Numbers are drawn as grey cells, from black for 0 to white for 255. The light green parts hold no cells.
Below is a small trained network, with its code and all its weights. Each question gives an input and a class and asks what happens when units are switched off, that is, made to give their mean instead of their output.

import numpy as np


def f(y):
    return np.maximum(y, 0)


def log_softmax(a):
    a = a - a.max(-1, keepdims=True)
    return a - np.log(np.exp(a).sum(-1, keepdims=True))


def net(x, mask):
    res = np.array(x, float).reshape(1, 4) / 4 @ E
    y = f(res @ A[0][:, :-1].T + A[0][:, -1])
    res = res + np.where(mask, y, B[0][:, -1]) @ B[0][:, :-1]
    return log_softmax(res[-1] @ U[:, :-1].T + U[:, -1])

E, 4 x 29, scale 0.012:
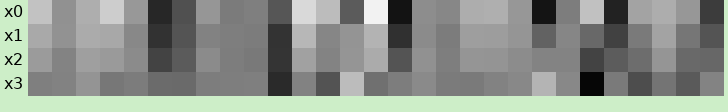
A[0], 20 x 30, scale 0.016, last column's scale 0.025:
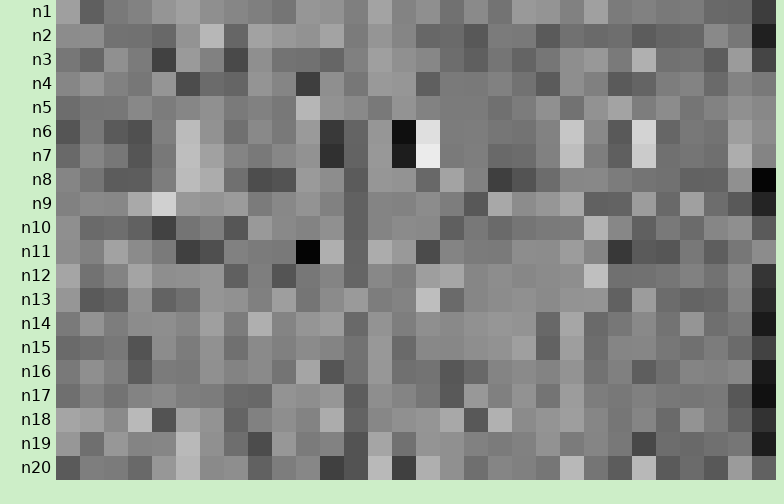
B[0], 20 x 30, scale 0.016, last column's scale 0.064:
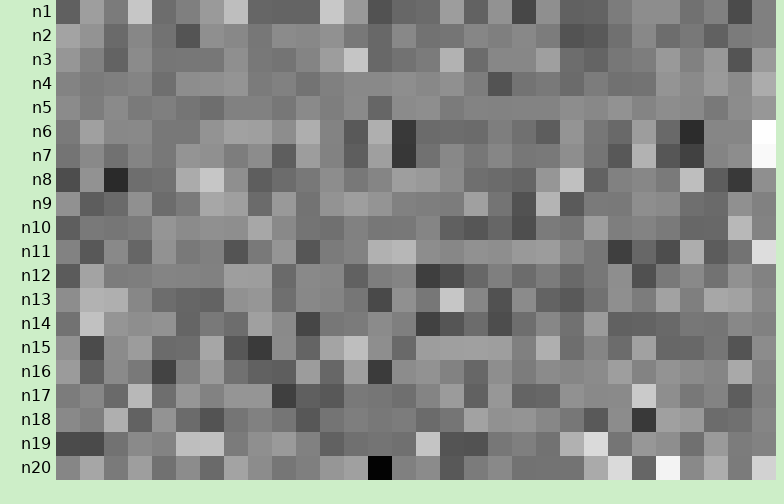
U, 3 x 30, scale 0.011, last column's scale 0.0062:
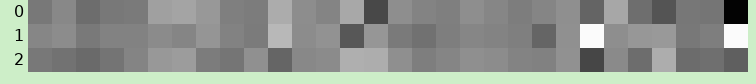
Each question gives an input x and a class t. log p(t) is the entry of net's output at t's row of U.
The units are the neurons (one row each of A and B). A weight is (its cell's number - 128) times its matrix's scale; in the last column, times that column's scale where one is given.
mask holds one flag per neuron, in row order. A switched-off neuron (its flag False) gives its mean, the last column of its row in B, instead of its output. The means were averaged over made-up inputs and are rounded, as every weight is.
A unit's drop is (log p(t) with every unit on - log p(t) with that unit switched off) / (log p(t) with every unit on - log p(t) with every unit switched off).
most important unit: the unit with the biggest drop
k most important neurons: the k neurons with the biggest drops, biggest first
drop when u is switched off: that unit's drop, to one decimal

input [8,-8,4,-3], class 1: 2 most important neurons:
[n11; n7]
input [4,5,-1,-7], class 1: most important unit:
n11
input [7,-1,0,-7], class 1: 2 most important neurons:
[n11; n7]
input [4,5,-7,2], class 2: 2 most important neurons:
[n20; n6]
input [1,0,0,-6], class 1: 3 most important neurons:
[n7; n11; n6]
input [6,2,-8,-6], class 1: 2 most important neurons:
[n7; n11]
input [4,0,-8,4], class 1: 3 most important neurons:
[n7; n11; n6]
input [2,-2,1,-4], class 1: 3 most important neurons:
[n7; n11; n6]
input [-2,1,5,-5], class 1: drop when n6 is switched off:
0.7
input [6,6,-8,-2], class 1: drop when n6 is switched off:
0.5
